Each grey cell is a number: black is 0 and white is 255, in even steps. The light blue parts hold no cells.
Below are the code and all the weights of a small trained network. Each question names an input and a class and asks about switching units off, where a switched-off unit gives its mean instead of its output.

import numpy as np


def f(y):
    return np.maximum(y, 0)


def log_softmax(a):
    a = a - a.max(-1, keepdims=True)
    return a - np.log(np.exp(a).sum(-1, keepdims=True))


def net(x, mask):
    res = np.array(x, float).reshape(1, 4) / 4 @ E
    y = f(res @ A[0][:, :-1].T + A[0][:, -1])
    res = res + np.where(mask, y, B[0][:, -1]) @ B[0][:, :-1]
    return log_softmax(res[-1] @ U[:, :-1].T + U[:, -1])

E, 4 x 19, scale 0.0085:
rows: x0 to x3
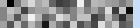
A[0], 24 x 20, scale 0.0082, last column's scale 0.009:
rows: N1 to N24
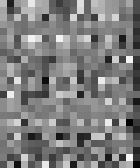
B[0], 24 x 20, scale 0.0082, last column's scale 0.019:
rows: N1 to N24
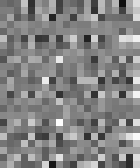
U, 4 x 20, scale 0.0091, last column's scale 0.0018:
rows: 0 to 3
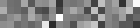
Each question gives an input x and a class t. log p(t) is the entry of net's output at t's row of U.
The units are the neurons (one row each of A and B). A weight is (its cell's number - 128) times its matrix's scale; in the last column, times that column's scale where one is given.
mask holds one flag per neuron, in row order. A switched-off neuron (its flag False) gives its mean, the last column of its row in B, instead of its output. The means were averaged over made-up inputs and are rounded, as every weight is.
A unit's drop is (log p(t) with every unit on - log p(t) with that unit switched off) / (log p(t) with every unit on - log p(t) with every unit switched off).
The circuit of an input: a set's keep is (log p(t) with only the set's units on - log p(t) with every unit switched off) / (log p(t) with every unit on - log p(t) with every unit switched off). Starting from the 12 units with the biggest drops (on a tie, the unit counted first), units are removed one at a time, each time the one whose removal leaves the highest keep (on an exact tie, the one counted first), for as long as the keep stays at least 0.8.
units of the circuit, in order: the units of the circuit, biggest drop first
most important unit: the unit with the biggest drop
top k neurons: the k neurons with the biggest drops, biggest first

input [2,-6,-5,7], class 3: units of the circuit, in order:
[N12]
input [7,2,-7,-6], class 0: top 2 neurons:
[N1 N2]
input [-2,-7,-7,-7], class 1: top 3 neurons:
[N20 N18 N12]
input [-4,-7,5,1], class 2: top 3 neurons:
[N23 N9 N20]
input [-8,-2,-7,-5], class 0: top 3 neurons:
[N14 N6 N21]
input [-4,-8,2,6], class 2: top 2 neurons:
[N23 N9]
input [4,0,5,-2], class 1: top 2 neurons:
[N6 N14]
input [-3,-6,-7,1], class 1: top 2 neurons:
[N20 N18]
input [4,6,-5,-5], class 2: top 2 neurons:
[N18 N6]
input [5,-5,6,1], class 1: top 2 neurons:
[N6 N14]
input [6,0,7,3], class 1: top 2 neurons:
[N6 N14]
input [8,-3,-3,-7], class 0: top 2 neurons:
[N1 N2]
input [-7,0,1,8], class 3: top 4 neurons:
[N12 N3 N1 N2]
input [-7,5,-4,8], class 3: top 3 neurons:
[N12 N3 N1]
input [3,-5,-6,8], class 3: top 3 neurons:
[N12 N3 N6]
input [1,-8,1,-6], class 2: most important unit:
N23
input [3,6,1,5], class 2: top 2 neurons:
[N18 N24]
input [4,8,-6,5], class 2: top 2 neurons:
[N18 N6]
